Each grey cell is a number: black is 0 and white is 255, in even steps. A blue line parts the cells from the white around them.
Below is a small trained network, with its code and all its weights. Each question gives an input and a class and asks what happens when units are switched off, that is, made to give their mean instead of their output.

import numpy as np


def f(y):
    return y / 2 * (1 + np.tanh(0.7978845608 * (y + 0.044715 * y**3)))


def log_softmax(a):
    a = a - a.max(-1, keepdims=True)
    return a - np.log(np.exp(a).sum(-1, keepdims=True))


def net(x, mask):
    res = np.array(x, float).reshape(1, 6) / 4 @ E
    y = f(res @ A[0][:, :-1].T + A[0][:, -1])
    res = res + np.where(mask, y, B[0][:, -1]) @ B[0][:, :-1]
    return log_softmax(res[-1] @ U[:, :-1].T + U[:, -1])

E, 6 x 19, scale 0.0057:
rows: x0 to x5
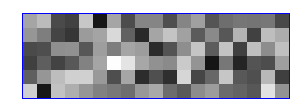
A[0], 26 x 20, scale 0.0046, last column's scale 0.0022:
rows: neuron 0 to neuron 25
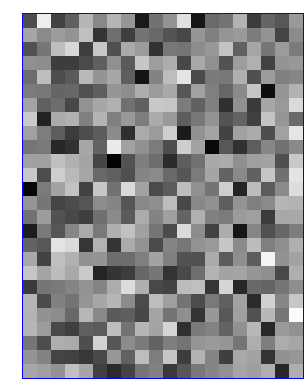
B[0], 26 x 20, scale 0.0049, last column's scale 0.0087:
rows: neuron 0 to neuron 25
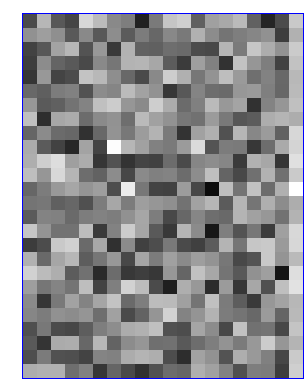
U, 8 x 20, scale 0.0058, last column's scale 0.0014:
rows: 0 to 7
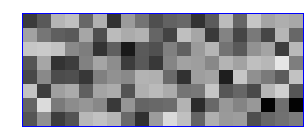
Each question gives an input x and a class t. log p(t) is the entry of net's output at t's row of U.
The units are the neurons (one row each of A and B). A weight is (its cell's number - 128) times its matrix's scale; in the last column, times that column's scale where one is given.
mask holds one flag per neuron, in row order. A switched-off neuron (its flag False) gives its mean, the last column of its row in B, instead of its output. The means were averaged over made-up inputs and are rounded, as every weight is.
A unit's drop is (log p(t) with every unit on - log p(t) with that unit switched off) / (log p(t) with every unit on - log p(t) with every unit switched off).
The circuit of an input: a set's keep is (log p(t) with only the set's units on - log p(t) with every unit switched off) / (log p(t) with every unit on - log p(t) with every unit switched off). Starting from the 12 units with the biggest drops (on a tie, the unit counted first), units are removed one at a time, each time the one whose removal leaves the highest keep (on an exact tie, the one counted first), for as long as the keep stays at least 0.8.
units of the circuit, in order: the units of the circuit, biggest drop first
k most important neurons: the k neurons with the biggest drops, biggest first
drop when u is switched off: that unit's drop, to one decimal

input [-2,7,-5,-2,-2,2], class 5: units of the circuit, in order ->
neuron 20
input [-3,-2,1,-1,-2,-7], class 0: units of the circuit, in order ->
neuron 9; neuron 12; neuron 18
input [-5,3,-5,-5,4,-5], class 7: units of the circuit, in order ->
neuron 0; neuron 4
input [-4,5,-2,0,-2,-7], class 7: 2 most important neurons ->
neuron 0; neuron 4
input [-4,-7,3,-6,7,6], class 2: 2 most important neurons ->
neuron 18; neuron 10
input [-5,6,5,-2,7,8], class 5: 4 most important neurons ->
neuron 17; neuron 7; neuron 20; neuron 11
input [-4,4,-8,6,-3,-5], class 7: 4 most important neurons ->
neuron 0; neuron 4; neuron 6; neuron 20
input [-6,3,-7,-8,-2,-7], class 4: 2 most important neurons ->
neuron 8; neuron 22
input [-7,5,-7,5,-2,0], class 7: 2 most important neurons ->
neuron 0; neuron 4
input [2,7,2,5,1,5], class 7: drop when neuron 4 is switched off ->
0.2
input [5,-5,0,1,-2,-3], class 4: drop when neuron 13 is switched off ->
-0.1
